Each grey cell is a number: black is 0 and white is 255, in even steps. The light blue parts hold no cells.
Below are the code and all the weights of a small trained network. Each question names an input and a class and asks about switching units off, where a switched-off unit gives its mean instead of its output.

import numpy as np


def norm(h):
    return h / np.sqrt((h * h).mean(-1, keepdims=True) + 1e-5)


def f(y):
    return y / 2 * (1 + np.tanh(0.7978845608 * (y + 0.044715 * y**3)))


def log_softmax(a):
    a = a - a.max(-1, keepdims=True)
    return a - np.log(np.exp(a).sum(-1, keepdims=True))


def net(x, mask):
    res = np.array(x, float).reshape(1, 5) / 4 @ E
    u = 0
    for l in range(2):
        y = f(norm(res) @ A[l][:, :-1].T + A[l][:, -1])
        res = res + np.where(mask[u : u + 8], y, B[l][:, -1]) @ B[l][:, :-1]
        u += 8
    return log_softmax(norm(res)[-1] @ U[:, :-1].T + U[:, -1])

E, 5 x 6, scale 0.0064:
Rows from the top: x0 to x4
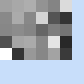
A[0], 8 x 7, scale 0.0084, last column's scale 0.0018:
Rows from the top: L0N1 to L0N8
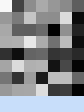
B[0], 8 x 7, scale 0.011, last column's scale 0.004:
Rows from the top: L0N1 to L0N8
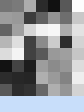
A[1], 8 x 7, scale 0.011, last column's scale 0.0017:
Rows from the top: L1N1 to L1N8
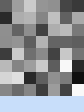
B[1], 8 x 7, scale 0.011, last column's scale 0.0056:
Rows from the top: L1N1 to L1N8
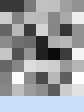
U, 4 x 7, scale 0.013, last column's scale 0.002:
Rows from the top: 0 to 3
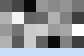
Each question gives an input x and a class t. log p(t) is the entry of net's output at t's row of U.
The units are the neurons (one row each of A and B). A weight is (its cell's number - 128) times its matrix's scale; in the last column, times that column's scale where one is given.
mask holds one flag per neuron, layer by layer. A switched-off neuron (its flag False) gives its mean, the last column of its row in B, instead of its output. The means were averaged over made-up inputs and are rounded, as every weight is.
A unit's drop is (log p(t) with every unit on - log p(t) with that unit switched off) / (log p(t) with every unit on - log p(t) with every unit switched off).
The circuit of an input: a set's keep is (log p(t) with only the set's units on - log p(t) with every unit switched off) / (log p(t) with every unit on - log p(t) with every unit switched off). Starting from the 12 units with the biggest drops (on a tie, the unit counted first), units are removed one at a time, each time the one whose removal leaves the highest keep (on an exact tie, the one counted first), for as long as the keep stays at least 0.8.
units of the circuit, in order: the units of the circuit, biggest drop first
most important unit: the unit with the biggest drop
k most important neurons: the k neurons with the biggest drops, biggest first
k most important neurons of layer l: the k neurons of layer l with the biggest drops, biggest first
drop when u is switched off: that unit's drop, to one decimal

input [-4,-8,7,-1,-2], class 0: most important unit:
L0N7
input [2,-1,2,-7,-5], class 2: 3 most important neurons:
(L0N3 L1N6 L0N1)
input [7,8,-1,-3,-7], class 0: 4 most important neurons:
(L0N6 L0N5 L0N8 L0N1)
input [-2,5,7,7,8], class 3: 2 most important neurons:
(L0N3 L0N1)
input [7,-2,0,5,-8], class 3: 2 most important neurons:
(L1N5 L0N5)
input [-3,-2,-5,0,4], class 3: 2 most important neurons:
(L0N1 L0N4)
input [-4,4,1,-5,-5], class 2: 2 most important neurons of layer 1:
(L1N6 L1N7)
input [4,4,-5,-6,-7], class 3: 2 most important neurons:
(L1N5 L0N5)
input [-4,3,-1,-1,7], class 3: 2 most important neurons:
(L0N1 L0N4)
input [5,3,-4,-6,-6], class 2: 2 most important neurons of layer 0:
(L0N3 L0N1)
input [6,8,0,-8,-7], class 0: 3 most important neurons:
(L0N6 L0N1 L0N8)
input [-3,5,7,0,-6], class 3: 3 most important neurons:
(L1N5 L0N7 L0N4)
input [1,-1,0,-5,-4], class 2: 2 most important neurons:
(L0N3 L1N6)
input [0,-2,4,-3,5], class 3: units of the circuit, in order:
(L0N1)
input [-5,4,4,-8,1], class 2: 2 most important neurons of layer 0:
(L0N3 L0N4)
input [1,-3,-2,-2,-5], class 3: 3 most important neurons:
(L1N5 L0N8 L0N6)
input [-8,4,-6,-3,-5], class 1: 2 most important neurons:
(L0N5 L1N7)
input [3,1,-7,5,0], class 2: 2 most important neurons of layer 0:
(L0N5 L0N2)
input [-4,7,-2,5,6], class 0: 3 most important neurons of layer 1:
(L1N5 L1N7 L1N2)
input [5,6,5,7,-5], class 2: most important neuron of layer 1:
(L1N2)
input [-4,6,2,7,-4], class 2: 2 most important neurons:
(L1N2 L0N7)
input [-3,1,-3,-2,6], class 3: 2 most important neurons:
(L0N1 L0N4)
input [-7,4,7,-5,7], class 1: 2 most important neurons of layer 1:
(L1N5 L1N7)
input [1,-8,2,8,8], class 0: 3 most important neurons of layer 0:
(L0N7 L0N3 L0N4)
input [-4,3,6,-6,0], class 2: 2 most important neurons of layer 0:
(L0N3 L0N4)
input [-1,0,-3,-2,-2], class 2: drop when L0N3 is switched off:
0.3
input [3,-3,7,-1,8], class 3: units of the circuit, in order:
(L0N1)
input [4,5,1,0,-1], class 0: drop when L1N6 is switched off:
0.0
